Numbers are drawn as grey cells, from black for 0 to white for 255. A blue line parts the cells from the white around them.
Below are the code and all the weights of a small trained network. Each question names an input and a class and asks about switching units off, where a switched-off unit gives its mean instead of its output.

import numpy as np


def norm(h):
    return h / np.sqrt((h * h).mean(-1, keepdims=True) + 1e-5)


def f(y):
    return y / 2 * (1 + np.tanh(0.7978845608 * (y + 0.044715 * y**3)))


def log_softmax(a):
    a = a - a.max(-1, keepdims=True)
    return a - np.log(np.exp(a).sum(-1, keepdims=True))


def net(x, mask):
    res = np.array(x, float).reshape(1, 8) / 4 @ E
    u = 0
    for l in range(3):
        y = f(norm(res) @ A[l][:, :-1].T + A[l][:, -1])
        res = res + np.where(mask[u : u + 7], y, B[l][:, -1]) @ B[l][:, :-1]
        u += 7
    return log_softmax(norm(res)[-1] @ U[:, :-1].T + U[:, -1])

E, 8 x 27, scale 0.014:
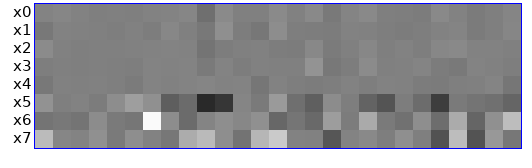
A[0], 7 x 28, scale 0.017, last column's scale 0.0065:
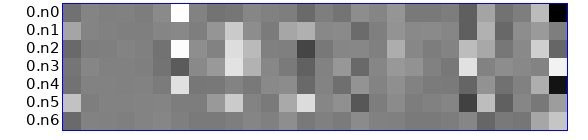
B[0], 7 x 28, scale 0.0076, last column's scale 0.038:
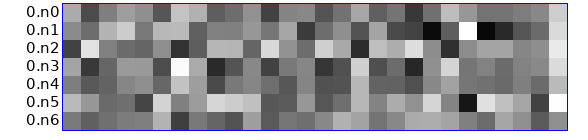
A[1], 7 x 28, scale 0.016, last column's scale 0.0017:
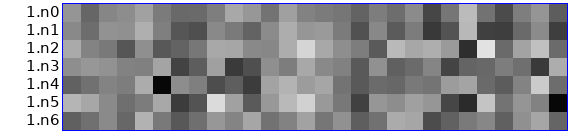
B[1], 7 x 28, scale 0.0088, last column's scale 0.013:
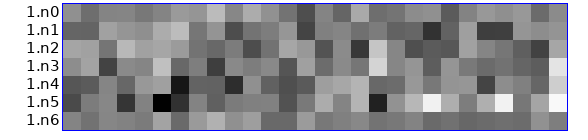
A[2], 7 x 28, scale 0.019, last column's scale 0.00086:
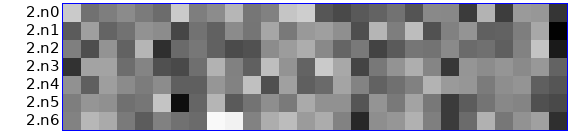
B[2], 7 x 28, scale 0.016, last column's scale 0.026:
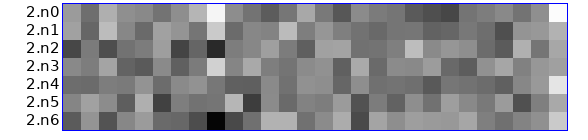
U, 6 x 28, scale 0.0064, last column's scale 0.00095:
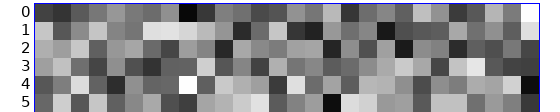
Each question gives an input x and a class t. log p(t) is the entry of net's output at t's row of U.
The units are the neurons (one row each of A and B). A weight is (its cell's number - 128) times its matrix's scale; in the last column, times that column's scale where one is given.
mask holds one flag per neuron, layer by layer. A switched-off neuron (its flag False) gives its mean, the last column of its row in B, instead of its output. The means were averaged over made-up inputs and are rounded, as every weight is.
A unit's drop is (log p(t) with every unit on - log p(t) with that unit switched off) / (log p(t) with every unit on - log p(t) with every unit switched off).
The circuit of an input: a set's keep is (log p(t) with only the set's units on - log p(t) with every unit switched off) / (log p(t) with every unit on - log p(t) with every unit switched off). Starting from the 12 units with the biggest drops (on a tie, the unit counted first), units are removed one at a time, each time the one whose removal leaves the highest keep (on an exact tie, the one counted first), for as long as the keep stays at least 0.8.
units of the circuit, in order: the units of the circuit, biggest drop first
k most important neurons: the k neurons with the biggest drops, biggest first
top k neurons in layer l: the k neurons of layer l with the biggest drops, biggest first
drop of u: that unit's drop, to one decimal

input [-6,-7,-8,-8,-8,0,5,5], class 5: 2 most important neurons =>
(0.n2 0.n3)
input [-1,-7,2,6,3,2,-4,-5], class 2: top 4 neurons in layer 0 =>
(0.n3 0.n5 0.n0 0.n2)
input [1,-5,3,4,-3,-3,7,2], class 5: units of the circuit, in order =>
(0.n2)
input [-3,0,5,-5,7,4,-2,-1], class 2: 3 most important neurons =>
(0.n5 0.n3 0.n0)
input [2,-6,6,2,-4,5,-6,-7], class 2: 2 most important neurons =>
(0.n3 0.n5)
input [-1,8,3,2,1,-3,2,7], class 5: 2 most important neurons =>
(0.n2 2.n6)
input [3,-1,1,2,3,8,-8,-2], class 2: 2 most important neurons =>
(0.n5 0.n2)
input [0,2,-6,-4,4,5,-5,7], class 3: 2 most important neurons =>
(0.n3 0.n0)
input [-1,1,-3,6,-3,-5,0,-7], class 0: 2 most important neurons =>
(0.n3 0.n5)
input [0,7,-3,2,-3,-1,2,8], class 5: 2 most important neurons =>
(2.n6 0.n3)
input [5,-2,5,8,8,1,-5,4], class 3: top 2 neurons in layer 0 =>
(0.n3 0.n0)
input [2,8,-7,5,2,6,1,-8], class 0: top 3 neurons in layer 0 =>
(0.n2 0.n5 0.n1)
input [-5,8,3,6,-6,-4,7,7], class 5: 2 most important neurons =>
(0.n2 2.n6)
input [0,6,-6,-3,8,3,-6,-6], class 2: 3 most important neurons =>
(0.n3 0.n5 0.n2)
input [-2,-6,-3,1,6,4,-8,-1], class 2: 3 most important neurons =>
(0.n5 0.n3 0.n2)
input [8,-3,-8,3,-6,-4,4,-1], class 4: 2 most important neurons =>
(0.n2 0.n5)
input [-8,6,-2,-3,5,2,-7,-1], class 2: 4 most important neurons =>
(0.n5 0.n3 0.n2 1.n3)
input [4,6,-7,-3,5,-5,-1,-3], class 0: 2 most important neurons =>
(0.n5 0.n3)
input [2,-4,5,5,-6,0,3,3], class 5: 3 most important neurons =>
(0.n2 0.n3 2.n6)
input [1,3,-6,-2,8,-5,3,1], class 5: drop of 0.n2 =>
1.1
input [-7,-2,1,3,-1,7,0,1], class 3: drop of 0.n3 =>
1.0
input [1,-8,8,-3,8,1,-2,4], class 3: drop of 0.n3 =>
0.9
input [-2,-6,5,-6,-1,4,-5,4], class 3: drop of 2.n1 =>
0.0
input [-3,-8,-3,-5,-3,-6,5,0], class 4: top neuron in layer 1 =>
(1.n4)
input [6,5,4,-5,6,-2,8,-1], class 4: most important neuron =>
(0.n2)
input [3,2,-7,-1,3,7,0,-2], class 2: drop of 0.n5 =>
1.4
